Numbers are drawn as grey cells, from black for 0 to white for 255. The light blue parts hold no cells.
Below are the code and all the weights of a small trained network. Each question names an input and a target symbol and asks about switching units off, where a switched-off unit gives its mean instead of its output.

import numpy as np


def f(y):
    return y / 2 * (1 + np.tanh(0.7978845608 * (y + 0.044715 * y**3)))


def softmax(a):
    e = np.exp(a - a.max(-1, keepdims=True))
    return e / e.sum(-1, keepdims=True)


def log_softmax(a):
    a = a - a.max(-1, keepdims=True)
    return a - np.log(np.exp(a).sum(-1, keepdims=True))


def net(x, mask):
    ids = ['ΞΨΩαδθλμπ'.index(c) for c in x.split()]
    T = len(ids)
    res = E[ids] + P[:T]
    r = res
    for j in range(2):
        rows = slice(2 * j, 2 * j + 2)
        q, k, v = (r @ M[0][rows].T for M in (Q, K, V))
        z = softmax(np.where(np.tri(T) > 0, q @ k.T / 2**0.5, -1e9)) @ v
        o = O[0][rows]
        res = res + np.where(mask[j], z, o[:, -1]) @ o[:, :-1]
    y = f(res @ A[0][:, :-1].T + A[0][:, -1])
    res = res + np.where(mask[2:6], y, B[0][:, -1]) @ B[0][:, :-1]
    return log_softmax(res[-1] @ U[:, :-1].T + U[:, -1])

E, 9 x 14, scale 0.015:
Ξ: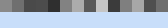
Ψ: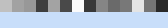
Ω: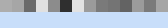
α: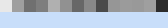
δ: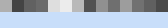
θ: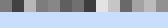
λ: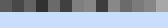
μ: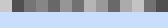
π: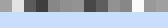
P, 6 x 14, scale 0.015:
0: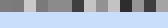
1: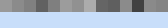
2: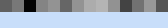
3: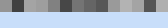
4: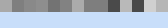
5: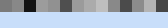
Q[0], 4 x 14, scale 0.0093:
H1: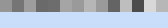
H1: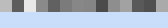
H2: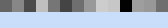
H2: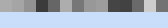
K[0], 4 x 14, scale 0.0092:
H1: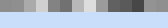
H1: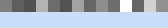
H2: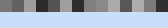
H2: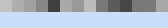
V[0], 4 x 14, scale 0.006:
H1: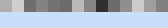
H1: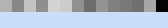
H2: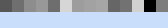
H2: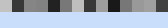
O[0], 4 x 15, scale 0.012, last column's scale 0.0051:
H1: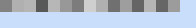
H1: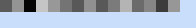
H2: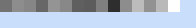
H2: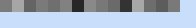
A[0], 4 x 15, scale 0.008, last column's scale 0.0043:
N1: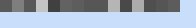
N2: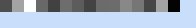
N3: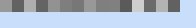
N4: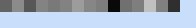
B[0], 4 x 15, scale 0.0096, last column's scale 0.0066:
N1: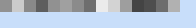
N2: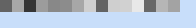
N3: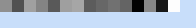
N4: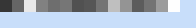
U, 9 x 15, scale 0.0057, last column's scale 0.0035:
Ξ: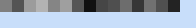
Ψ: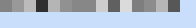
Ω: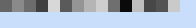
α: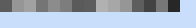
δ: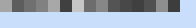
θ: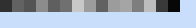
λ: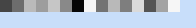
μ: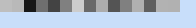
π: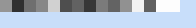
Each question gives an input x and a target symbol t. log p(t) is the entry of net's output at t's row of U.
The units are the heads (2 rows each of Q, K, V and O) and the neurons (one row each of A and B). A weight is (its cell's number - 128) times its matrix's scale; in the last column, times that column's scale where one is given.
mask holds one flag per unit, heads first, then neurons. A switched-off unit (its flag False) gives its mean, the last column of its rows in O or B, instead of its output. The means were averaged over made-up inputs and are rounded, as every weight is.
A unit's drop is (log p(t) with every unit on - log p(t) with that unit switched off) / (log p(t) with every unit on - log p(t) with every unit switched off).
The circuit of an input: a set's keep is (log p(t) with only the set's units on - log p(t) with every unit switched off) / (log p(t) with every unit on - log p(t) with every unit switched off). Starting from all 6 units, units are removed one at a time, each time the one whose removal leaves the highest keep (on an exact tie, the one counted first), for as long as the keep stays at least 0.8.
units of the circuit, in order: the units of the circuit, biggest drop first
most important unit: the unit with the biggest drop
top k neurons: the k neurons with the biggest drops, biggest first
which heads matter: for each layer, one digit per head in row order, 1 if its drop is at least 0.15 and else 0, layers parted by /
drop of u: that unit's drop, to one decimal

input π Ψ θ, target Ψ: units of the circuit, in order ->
H2, H1
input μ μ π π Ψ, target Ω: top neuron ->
N3
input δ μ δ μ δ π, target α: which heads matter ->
10
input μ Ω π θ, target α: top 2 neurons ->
N1, N3
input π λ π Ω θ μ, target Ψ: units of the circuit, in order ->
H2, H1
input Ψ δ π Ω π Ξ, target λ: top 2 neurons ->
N4, N3
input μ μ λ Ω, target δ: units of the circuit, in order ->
H1, N3, N4
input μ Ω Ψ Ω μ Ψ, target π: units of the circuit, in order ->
H2, H1, N4
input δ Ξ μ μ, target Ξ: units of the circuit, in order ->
N3, H2
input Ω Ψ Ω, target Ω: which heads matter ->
01
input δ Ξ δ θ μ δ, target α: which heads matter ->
10
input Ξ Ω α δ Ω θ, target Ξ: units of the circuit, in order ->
N3, H2, H1
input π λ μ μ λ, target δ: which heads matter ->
11
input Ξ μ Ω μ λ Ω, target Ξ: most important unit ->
H2
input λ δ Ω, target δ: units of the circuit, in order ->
H1, N3
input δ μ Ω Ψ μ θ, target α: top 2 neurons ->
N1, N4
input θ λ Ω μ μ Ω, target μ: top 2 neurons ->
N1, N3
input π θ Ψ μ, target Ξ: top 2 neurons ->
N3, N2
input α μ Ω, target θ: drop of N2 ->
0.0
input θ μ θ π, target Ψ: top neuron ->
N2
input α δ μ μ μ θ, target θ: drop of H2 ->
0.9
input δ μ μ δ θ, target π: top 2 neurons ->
N3, N1
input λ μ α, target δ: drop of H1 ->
0.8
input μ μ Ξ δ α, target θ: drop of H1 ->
0.4
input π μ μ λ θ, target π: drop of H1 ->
0.4
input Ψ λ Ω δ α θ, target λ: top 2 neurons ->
N3, N4
